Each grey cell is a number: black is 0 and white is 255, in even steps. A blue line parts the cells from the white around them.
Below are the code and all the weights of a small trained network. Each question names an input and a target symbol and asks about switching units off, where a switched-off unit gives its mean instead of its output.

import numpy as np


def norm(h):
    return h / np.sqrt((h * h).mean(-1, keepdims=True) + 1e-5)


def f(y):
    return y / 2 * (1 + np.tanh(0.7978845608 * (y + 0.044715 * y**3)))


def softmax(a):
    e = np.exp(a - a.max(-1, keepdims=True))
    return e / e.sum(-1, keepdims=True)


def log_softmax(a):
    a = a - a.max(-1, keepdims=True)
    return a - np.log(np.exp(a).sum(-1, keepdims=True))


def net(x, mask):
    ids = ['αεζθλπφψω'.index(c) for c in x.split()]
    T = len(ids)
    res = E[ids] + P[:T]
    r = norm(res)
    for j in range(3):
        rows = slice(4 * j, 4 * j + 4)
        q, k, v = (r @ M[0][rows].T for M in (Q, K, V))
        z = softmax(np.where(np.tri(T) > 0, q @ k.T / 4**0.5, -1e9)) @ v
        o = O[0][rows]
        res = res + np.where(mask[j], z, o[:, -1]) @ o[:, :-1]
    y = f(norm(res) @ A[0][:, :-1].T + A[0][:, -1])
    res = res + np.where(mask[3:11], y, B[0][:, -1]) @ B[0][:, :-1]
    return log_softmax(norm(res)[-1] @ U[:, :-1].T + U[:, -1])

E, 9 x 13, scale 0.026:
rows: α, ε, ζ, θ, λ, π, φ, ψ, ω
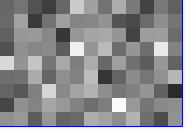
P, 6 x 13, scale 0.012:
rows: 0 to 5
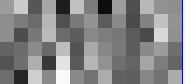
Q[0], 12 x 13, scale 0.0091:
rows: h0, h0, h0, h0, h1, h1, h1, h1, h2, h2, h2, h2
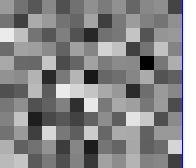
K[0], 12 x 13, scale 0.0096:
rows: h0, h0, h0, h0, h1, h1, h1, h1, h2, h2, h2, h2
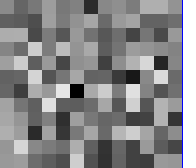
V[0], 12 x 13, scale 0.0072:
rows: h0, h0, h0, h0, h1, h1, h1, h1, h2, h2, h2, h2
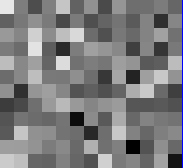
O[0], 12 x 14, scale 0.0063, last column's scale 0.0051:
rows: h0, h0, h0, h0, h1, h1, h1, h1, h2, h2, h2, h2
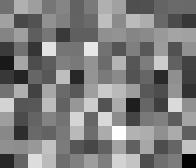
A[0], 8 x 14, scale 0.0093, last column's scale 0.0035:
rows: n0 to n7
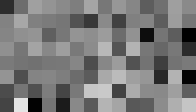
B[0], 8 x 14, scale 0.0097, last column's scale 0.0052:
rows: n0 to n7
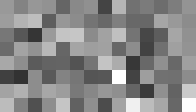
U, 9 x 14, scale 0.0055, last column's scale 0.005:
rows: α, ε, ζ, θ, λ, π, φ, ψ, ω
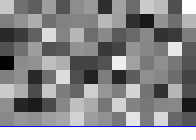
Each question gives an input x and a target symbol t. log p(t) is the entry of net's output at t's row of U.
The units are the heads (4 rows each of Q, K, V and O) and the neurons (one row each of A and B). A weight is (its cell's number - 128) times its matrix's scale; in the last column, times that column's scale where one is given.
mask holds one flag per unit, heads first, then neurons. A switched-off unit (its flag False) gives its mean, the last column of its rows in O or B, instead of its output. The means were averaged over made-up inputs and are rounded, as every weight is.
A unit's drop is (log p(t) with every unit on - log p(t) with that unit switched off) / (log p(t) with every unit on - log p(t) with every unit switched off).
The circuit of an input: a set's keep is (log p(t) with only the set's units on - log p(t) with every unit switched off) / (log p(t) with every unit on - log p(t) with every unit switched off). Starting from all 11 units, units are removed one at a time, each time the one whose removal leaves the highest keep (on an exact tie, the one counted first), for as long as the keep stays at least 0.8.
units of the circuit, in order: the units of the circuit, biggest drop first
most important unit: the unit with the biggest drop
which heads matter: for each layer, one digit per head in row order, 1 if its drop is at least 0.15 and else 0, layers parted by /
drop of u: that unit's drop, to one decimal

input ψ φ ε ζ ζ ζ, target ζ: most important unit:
h0
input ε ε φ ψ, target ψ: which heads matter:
001
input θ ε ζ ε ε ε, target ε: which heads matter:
101
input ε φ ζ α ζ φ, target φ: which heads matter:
011
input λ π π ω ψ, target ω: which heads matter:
010
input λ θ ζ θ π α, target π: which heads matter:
001
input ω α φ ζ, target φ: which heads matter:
010
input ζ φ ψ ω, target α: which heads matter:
010
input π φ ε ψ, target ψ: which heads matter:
001
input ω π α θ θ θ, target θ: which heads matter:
111
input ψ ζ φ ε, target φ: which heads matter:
010
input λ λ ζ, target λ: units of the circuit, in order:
[h1 h2]
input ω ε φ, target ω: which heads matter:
011
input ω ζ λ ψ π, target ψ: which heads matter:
011
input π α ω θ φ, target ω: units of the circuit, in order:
[h1]
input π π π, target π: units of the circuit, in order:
[h2 h1]
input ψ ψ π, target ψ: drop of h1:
0.2
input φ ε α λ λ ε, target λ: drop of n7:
0.1
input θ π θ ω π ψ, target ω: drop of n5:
0.1
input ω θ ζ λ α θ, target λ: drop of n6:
0.0
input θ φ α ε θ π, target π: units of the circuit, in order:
[h2]
